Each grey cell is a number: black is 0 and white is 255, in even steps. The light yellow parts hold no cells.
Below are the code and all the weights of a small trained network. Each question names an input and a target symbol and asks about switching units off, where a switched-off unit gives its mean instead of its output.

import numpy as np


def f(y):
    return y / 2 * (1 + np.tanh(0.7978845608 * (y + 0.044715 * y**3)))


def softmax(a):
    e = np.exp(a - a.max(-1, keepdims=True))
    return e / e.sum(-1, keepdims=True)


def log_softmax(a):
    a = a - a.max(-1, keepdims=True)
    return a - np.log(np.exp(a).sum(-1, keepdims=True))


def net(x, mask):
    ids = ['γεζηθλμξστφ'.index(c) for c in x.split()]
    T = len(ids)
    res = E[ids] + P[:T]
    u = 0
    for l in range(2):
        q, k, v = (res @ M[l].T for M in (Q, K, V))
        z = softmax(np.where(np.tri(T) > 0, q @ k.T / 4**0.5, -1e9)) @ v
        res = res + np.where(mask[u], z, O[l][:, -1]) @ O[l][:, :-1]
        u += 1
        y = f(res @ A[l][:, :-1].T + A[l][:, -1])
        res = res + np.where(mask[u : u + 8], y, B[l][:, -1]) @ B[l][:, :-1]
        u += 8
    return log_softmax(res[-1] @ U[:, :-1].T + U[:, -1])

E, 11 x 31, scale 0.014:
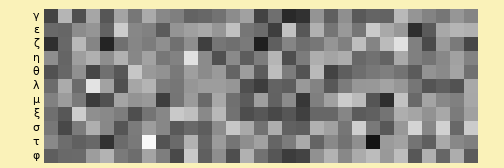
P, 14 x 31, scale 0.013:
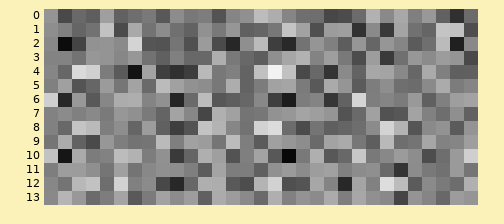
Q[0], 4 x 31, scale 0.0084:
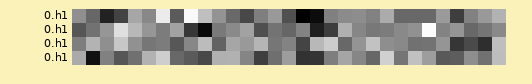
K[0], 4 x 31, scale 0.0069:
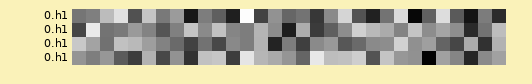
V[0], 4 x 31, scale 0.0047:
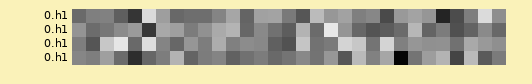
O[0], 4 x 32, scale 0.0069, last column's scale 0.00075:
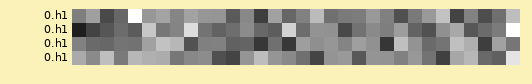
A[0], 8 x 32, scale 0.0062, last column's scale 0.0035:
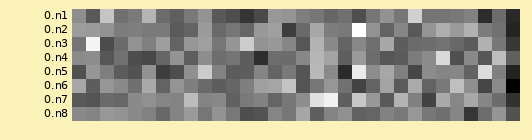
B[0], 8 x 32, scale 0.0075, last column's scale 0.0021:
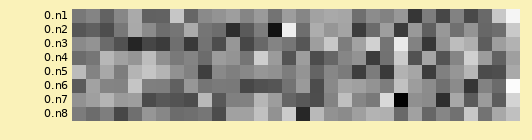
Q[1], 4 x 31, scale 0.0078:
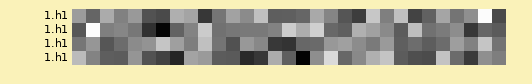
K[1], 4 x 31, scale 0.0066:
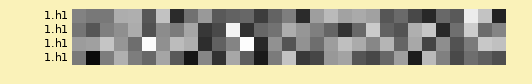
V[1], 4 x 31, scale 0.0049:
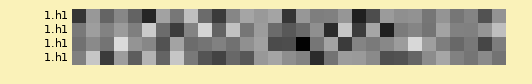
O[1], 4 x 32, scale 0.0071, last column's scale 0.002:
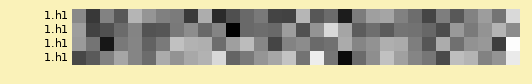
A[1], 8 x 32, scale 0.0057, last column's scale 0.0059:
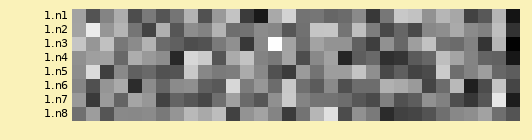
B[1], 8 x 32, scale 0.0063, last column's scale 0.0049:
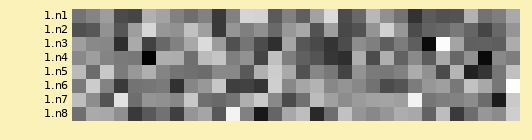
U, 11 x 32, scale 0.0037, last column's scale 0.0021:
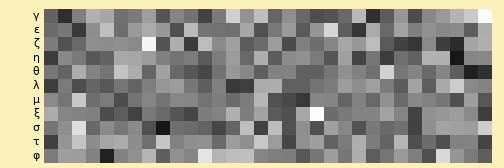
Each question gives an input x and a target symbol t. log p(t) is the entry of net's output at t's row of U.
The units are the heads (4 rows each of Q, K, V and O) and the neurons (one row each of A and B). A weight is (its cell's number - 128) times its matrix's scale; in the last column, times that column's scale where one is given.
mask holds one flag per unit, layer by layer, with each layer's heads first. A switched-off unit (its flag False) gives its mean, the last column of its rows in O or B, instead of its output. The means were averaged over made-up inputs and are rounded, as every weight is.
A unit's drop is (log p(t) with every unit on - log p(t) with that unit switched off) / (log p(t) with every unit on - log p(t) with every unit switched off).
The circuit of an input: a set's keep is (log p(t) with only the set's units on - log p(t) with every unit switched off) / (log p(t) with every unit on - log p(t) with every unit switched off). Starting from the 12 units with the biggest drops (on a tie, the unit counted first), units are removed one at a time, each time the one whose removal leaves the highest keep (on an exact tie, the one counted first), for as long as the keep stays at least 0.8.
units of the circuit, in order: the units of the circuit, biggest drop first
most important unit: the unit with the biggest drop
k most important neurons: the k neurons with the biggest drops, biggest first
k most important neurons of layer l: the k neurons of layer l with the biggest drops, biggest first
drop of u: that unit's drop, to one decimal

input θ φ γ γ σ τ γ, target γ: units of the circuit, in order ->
1.h1
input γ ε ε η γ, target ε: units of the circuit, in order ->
0.h1; 0.n4
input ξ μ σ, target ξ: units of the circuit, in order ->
1.h1; 0.h1
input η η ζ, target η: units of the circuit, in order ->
1.h1; 1.n1; 0.h1
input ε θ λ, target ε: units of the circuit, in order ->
0.h1; 0.n4
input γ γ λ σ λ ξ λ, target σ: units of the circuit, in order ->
0.h1; 1.n6; 1.h1
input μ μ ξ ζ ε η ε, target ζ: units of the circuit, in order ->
0.h1; 1.h1; 0.n1
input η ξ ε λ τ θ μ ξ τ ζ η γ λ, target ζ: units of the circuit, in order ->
0.h1; 1.h1
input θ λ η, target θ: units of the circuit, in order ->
1.n7; 1.h1
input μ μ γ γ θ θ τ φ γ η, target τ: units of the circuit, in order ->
1.h1; 1.n2
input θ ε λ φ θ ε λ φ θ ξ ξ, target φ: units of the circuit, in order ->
1.h1; 0.h1; 1.n1
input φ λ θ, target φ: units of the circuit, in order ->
0.h1; 1.h1; 1.n1
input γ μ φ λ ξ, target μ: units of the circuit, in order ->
1.n3; 1.h1
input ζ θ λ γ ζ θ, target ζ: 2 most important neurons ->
0.n3; 1.n5
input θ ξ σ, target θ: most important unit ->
1.n7
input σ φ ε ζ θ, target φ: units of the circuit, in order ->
1.h1; 0.h1; 1.n1
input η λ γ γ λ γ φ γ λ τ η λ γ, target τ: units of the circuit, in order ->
0.h1; 0.n6; 1.h1
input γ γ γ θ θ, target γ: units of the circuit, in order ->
1.h1; 0.h1
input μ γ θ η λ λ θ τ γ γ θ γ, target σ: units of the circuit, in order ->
1.h1; 0.h1
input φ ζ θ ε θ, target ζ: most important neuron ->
0.n1
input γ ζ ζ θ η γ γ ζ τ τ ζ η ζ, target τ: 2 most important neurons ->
0.n1; 0.n6
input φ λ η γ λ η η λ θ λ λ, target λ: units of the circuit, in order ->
1.h1; 1.n6; 0.h1
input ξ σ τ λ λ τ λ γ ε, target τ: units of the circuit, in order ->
0.h1; 0.n6; 1.h1
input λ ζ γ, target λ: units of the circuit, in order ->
0.h1; 1.h1; 1.n6
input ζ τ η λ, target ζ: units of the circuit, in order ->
1.h1; 1.n6
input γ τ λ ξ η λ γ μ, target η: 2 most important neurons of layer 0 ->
0.n5; 0.n3
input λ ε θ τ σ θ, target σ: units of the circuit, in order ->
1.h1
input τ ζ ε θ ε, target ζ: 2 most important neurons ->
0.n1; 1.n6
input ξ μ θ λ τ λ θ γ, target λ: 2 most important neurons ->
1.n8; 0.n7
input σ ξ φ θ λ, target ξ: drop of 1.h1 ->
0.8
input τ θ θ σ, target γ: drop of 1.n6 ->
0.1
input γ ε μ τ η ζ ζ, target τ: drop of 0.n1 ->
0.2
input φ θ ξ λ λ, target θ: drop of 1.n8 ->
0.0
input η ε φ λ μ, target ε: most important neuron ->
0.n4
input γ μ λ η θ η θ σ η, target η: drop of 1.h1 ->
0.5
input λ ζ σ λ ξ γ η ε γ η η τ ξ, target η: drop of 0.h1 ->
0.3
